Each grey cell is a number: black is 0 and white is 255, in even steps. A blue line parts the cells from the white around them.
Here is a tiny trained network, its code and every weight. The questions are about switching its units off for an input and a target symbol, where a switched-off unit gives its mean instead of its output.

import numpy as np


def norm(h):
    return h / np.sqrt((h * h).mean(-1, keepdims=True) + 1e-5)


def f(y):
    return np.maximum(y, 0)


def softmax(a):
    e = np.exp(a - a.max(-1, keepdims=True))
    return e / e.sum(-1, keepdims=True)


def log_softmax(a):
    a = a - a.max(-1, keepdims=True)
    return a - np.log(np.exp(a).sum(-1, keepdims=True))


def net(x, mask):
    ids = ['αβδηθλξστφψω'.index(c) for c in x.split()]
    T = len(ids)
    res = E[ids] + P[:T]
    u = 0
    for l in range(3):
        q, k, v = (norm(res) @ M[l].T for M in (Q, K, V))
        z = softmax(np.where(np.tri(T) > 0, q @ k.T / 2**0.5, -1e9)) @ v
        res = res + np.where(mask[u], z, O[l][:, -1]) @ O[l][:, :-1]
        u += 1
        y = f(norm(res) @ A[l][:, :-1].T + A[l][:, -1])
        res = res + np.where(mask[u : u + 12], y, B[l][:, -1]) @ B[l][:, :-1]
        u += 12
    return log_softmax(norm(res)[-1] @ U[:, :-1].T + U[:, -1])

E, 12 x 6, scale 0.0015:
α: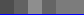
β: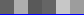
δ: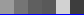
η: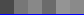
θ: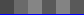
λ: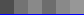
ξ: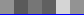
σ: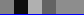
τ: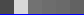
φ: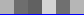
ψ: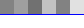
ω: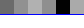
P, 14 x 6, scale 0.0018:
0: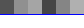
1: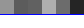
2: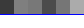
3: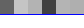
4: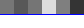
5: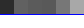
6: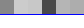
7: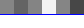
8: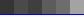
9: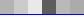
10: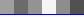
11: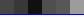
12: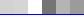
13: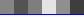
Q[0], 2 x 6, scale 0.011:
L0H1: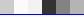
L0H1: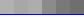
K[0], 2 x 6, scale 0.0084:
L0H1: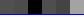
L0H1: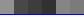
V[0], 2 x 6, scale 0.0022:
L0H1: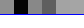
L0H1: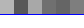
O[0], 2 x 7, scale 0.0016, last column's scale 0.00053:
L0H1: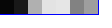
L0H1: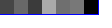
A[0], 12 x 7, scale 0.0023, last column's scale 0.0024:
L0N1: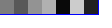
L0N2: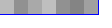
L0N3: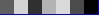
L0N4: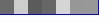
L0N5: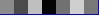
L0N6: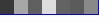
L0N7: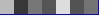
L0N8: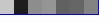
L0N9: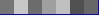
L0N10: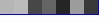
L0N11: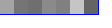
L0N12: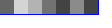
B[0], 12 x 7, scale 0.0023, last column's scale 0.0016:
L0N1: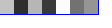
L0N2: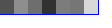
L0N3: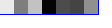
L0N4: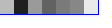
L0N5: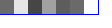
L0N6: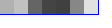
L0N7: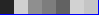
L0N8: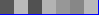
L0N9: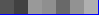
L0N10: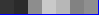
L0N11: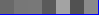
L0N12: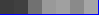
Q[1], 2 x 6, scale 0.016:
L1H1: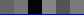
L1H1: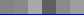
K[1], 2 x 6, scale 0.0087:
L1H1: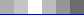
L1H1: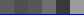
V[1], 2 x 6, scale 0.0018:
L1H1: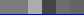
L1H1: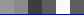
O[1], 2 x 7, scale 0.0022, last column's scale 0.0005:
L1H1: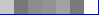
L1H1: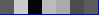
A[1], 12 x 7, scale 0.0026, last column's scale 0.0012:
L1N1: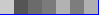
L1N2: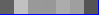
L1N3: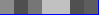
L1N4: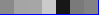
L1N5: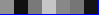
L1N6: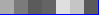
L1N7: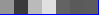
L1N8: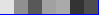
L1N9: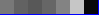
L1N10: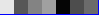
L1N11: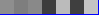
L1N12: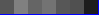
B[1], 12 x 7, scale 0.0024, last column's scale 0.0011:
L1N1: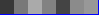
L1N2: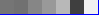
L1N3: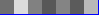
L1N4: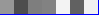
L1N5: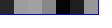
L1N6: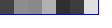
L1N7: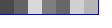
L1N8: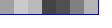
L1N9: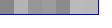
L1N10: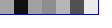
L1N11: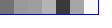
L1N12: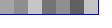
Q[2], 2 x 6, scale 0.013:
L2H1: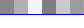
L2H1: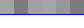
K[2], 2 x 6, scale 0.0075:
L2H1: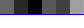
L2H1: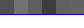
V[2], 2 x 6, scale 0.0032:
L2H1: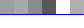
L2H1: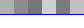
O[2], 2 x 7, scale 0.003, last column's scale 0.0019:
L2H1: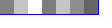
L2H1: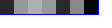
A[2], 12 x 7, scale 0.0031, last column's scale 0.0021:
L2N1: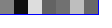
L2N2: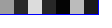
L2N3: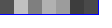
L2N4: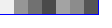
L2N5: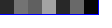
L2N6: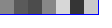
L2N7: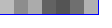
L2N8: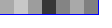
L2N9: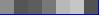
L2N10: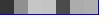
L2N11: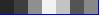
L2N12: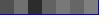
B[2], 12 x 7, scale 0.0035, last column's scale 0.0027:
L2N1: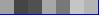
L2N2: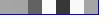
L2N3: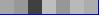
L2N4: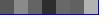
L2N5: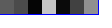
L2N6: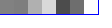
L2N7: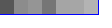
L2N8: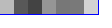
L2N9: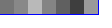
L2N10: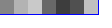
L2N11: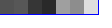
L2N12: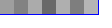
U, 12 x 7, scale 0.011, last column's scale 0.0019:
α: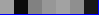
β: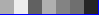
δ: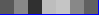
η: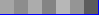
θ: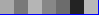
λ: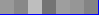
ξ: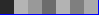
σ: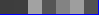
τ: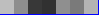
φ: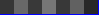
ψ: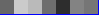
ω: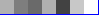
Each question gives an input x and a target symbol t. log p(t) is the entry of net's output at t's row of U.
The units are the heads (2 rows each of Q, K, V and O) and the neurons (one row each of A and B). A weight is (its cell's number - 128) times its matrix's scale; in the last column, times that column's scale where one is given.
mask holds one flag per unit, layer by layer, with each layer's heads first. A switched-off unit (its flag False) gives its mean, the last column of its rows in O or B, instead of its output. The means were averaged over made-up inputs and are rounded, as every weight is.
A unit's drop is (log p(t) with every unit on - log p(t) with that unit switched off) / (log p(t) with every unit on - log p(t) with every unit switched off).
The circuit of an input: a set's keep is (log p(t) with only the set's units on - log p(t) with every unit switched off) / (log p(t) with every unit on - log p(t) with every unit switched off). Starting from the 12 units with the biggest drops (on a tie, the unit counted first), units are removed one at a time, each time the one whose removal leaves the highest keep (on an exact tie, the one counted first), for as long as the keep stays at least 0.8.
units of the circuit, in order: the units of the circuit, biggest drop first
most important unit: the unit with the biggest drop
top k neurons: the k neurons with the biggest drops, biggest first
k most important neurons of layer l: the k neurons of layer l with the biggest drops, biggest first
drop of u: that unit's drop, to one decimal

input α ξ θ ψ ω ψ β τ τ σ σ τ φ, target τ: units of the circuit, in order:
L2N4, L2H1, L0N2
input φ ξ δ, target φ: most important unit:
L1N6
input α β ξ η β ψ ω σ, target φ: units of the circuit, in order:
L2N11, L1N5
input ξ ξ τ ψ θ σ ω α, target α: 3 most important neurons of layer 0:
L0N6, L0N5, L0N7
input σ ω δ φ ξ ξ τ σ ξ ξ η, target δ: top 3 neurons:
L0N4, L0N6, L2N11
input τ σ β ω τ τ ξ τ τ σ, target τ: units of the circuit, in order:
L0N5, L2H1, L2N4
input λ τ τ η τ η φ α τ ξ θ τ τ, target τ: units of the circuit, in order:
L2H1, L2N4
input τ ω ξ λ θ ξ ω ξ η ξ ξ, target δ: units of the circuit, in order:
L0N7, L2N11, L1N3
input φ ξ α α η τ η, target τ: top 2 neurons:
L0N5, L2N8
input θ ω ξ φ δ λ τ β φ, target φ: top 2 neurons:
L1N6, L2N5
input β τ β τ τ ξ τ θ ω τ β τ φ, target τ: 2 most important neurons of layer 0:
L0N2, L0N4
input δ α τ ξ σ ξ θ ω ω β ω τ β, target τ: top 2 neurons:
L2N8, L2N4
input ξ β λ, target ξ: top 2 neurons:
L0N5, L0N6
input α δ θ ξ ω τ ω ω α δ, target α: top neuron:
L0N4
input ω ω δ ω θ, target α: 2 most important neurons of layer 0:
L0N6, L0N5
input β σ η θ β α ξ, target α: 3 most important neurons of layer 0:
L0N4, L0N6, L0N8
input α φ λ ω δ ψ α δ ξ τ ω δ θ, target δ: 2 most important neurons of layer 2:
L2N11, L2N3
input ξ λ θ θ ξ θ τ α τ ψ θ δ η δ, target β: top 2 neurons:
L0N7, L2N11
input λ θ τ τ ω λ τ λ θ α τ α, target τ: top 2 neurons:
L0N4, L1N10
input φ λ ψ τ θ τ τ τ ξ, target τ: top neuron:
L0N5
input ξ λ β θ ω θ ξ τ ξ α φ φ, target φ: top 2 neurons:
L2N5, L0N4
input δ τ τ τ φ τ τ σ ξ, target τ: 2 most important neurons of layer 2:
L2N6, L2N12
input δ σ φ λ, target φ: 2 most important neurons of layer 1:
L1N6, L1N5
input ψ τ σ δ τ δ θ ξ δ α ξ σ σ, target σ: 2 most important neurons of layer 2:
L2N11, L2N10
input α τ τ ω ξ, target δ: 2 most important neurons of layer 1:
L1N10, L1N3
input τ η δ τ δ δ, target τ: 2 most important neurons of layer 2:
L2N12, L2N10
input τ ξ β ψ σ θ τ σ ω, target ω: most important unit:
L0N1
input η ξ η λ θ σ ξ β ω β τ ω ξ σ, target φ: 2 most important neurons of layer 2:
L2N11, L2N5
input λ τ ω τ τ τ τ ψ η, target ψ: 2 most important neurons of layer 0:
L0N4, L0N5
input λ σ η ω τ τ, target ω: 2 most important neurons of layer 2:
L2N2, L2N11
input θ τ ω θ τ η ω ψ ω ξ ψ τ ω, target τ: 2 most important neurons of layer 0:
L0N4, L0N5
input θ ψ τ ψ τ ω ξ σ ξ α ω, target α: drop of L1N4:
0.3
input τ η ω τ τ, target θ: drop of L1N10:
0.2
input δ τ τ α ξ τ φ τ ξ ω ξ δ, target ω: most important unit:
L1H1
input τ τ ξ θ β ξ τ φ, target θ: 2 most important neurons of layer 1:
L1N10, L1N8
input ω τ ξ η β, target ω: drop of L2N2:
0.5
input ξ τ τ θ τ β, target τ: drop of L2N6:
0.1
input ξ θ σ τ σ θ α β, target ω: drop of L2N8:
0.0
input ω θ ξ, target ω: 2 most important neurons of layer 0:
L0N4, L0N2
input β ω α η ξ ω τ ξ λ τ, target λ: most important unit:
L0N4
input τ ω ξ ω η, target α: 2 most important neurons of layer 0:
L0N6, L0N5
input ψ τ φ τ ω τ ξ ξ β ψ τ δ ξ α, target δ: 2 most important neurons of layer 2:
L2N3, L2N11
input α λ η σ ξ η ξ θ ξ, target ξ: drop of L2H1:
0.3
